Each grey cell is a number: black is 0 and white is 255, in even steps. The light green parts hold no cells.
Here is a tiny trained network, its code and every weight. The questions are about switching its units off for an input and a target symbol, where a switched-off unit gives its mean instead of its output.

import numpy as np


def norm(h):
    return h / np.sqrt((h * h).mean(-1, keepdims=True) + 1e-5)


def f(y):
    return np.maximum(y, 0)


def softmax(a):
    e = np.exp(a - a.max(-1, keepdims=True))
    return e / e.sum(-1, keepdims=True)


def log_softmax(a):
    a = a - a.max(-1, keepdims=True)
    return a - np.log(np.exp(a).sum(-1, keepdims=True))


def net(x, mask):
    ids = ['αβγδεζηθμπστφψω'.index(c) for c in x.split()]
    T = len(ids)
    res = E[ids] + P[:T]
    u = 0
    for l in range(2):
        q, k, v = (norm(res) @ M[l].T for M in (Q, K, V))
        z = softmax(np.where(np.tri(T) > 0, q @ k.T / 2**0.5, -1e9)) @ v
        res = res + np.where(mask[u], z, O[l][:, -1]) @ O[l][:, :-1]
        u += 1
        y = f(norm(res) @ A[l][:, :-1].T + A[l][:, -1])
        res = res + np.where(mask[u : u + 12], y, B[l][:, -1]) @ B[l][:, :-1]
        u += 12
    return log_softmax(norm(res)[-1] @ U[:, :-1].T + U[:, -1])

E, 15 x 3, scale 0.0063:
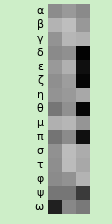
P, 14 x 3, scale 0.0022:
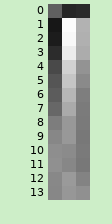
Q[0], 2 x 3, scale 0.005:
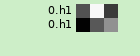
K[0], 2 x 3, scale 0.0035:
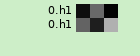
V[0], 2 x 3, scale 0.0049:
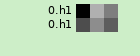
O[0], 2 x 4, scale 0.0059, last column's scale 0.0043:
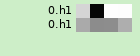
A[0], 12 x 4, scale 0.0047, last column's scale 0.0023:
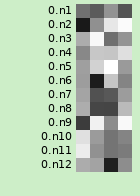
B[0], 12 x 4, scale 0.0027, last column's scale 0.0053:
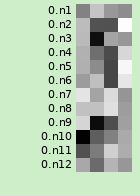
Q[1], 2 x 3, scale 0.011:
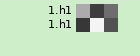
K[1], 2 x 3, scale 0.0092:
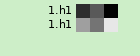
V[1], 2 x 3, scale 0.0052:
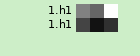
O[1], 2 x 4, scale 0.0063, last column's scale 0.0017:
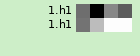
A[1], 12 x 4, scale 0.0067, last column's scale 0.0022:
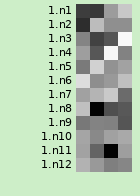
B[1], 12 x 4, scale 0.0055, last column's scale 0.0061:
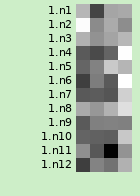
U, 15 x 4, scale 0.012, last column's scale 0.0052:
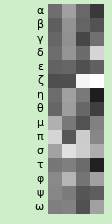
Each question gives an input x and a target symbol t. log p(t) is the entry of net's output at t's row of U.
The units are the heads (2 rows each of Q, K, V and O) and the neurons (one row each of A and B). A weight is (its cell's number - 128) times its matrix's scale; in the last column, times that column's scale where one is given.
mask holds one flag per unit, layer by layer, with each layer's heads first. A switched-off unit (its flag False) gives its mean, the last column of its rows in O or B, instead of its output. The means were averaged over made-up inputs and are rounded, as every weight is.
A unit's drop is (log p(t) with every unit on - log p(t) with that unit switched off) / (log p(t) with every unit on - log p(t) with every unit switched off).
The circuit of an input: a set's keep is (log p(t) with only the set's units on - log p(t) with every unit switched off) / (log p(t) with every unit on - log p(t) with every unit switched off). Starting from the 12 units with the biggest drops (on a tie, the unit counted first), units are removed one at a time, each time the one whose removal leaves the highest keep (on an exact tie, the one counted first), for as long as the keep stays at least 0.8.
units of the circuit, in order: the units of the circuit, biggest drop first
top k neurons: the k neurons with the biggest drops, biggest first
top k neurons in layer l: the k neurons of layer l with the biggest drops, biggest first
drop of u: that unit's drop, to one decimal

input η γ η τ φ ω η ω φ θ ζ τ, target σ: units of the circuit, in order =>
[1.h1, 0.h1]
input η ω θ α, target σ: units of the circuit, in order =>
[1.h1]
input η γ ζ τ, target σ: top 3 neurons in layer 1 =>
[1.n4, 1.n5, 1.n11]
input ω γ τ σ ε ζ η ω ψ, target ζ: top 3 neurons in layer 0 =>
[0.n2, 0.n11, 0.n8]
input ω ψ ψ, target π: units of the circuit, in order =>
[0.h1, 1.n8]
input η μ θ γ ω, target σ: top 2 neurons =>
[1.n2, 1.n4]
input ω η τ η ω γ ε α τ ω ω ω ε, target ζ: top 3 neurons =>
[0.n11, 0.n2, 0.n8]
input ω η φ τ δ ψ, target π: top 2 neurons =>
[1.n8, 0.n5]
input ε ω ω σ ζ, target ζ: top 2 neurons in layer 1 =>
[1.n5, 1.n11]
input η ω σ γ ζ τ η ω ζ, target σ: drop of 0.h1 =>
1.0
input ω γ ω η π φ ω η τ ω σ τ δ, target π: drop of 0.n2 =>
0.1
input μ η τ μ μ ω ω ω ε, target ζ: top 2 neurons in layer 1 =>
[1.n5, 1.n11]
